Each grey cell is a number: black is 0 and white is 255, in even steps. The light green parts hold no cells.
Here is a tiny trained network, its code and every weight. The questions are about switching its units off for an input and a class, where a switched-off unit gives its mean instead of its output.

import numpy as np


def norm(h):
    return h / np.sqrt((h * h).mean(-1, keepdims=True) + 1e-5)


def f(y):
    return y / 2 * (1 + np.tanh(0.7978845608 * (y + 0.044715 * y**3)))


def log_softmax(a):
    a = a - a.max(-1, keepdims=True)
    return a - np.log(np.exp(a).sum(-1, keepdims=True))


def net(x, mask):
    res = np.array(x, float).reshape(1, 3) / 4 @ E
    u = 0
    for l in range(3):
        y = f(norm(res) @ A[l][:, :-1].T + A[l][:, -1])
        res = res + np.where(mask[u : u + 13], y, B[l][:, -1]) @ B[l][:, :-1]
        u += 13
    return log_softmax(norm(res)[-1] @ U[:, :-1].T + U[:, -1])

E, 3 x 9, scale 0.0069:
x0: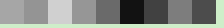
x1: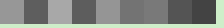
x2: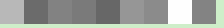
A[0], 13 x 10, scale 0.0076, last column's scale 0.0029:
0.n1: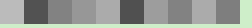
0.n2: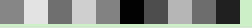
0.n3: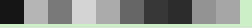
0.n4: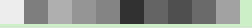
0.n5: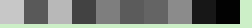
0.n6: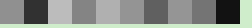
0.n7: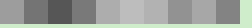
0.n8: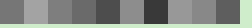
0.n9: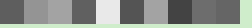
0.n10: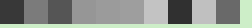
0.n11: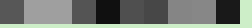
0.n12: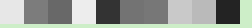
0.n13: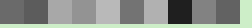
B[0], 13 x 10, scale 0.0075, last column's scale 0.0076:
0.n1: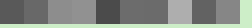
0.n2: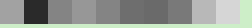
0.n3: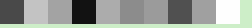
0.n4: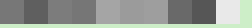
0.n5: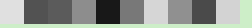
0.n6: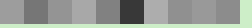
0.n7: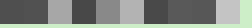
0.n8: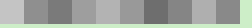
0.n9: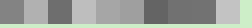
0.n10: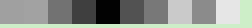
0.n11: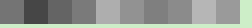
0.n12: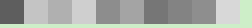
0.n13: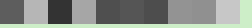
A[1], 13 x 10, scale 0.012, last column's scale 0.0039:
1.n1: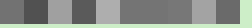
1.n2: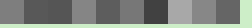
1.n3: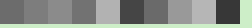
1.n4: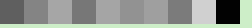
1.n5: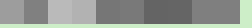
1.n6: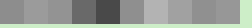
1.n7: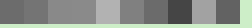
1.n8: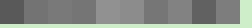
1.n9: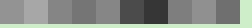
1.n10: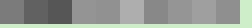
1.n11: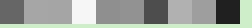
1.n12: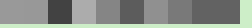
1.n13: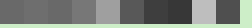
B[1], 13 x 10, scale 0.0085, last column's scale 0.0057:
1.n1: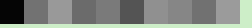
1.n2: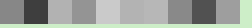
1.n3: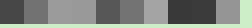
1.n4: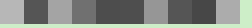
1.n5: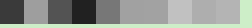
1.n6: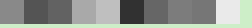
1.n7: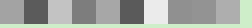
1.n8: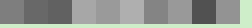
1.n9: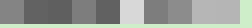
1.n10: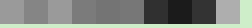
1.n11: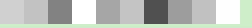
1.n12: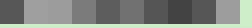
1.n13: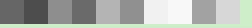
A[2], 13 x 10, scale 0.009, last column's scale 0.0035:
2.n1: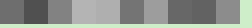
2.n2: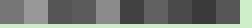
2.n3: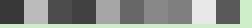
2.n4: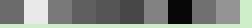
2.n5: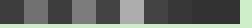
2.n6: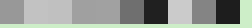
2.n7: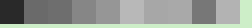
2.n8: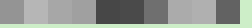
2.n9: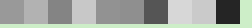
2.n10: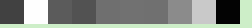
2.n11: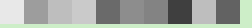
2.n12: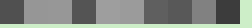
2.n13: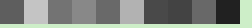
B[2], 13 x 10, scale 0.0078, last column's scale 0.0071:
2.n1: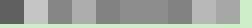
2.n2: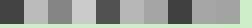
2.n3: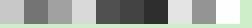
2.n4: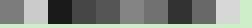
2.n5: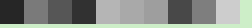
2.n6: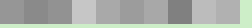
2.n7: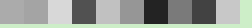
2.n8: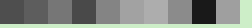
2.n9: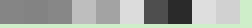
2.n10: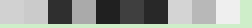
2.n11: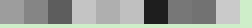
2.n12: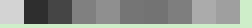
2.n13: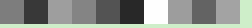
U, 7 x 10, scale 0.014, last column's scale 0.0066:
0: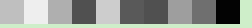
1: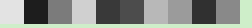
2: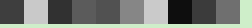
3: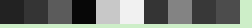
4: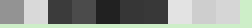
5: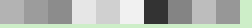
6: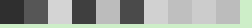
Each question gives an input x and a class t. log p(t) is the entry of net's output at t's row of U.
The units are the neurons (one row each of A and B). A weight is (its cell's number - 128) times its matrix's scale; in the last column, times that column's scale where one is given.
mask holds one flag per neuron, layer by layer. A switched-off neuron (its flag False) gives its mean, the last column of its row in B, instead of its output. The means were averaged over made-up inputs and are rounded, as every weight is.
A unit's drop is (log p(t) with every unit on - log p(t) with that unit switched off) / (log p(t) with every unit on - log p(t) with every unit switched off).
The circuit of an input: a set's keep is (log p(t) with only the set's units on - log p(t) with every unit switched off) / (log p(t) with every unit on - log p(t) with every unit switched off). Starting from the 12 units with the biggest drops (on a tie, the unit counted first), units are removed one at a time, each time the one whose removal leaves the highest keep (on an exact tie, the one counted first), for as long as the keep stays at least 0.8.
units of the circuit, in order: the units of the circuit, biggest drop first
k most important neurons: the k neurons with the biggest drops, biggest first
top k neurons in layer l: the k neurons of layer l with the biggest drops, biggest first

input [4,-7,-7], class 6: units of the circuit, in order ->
(1.n13 0.n2)
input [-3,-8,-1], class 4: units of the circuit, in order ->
(0.n10)
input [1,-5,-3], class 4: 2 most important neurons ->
(0.n10 0.n3)
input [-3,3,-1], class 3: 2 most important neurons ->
(0.n3 1.n2)
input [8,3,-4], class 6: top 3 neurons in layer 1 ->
(1.n13 1.n10 1.n7)
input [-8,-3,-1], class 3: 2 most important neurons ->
(0.n3 0.n7)
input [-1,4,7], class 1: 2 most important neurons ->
(0.n5 1.n11)
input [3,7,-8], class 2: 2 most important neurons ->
(0.n4 0.n2)
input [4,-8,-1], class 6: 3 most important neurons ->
(0.n2 0.n3 1.n13)
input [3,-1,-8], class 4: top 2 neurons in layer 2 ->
(2.n3 2.n10)
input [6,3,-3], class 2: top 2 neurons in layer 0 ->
(0.n5 0.n4)
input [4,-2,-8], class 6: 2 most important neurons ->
(1.n13 1.n7)
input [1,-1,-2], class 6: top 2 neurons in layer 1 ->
(1.n13 1.n7)
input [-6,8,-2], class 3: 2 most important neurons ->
(0.n3 0.n5)
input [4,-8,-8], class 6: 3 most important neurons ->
(1.n13 0.n2 1.n7)
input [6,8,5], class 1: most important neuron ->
(0.n5)
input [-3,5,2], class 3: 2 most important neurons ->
(0.n7 0.n10)
